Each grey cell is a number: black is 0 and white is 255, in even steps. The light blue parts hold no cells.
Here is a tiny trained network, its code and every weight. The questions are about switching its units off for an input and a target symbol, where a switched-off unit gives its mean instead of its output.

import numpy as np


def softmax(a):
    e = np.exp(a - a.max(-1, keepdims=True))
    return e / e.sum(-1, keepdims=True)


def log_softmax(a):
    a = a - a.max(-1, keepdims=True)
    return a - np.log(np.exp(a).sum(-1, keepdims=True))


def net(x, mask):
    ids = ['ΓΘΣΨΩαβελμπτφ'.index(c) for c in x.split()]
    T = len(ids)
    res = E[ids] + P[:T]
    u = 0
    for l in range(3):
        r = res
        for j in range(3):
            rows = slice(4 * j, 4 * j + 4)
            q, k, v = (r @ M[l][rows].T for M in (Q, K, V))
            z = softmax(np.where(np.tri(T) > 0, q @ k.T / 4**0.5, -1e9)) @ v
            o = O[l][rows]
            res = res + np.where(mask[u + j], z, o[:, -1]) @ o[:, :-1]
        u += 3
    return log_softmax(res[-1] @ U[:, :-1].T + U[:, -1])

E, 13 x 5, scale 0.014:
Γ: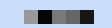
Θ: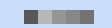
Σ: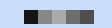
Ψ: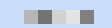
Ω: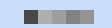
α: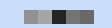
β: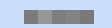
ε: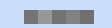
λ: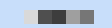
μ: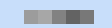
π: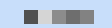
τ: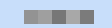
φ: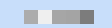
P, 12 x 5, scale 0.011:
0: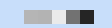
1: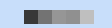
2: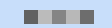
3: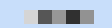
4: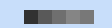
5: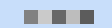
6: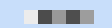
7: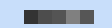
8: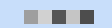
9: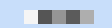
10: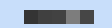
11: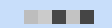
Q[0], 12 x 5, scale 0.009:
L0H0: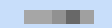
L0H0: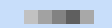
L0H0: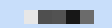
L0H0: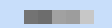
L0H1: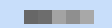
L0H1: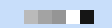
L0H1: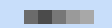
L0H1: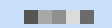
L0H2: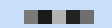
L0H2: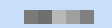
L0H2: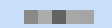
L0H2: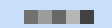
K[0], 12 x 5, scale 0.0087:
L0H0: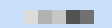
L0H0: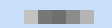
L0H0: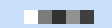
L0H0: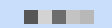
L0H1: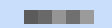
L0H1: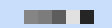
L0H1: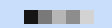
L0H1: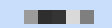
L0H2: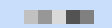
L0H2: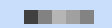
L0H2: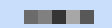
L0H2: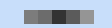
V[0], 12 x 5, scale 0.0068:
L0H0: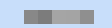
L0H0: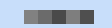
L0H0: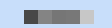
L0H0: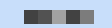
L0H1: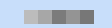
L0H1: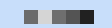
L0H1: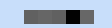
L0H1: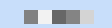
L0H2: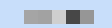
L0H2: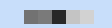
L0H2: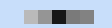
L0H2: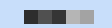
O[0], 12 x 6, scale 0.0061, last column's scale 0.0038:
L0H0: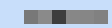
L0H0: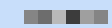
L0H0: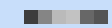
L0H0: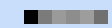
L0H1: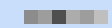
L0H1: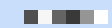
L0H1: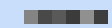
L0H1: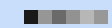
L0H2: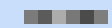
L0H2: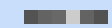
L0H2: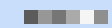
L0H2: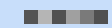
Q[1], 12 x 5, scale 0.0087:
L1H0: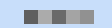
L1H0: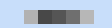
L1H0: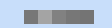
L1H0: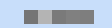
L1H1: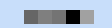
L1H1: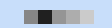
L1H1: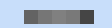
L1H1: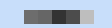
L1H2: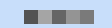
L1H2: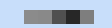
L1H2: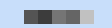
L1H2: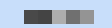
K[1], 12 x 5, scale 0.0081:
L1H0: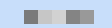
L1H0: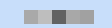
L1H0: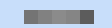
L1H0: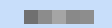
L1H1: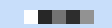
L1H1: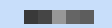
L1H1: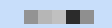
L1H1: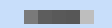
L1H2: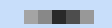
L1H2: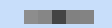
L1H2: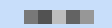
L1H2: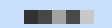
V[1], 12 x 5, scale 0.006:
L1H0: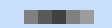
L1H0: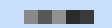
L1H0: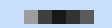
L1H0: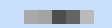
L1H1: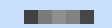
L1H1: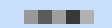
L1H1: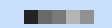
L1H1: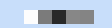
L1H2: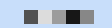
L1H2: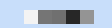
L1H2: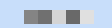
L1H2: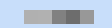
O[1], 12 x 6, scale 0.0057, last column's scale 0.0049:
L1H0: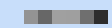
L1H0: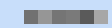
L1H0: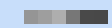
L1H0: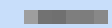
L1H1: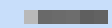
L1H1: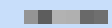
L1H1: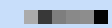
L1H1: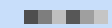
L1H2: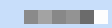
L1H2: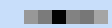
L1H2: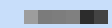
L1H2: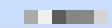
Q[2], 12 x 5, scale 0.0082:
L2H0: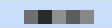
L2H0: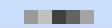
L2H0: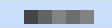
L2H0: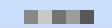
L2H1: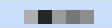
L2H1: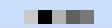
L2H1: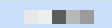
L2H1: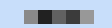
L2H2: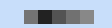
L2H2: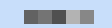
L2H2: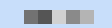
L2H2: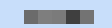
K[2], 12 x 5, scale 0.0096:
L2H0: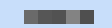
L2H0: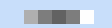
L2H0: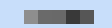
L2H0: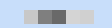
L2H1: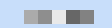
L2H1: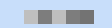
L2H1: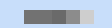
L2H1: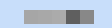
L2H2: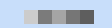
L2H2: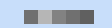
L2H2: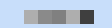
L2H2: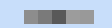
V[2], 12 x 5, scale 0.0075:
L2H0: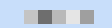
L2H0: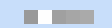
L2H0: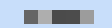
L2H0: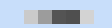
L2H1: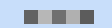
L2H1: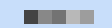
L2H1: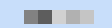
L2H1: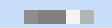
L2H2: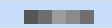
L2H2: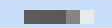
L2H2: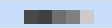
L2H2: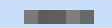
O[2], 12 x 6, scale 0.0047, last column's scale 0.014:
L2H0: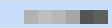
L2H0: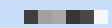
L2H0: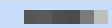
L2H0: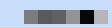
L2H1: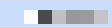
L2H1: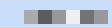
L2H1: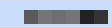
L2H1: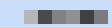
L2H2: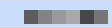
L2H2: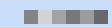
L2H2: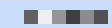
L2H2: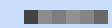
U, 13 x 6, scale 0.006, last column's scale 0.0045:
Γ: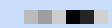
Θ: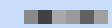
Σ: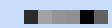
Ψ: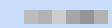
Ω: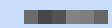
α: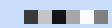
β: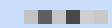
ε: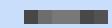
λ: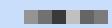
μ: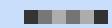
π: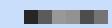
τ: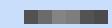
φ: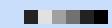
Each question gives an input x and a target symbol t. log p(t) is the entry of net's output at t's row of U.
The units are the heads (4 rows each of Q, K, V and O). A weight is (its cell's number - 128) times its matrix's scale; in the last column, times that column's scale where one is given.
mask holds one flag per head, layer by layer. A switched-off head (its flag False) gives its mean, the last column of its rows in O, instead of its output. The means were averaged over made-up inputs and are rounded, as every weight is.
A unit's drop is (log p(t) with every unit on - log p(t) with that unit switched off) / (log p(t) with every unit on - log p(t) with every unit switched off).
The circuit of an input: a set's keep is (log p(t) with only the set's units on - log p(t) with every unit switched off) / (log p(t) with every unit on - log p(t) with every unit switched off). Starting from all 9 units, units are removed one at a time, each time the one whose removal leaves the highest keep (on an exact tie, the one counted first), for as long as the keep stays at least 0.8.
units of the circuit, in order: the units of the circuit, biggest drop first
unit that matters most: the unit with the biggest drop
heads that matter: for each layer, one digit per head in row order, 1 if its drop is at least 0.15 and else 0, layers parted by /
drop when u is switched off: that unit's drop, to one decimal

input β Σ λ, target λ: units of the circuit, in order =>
L1H1, L0H0, L2H0
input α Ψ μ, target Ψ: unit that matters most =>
L2H0
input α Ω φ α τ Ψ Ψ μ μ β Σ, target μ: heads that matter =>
100 / 001 / 100
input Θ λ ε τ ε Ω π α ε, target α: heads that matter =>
001 / 000 / 000
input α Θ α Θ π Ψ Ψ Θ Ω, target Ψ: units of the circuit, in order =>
L2H0, L2H1, L0H1
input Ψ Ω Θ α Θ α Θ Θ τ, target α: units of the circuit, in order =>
L0H1, L0H2
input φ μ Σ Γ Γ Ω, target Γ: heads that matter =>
010 / 000 / 000
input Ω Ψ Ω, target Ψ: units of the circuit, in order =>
L2H0, L0H1
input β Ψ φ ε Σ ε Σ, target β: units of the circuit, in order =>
L2H0, L1H2, L0H0, L0H1
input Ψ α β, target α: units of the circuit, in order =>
L0H2, L1H0
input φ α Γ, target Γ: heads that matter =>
011 / 000 / 000
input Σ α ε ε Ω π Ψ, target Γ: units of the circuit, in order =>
L2H1, L0H2
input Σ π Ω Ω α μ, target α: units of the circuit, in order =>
L0H2, L0H1
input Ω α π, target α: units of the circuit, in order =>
L0H2, L1H0
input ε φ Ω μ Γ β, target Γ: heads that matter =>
010 / 000 / 100
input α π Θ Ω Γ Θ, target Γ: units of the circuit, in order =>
L0H1
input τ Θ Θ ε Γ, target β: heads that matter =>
100 / 001 / 100
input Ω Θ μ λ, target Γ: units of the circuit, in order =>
L0H0, L1H0, L0H2
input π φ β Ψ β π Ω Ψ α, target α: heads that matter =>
011 / 010 / 000
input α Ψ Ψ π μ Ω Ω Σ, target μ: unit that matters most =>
L2H0
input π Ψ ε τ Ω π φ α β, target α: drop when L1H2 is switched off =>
0.0
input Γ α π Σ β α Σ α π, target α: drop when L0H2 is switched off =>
0.3
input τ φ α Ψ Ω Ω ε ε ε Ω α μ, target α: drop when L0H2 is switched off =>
0.9
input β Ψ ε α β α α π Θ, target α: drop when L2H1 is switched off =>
-0.2
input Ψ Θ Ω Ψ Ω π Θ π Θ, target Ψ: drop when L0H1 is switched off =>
0.2
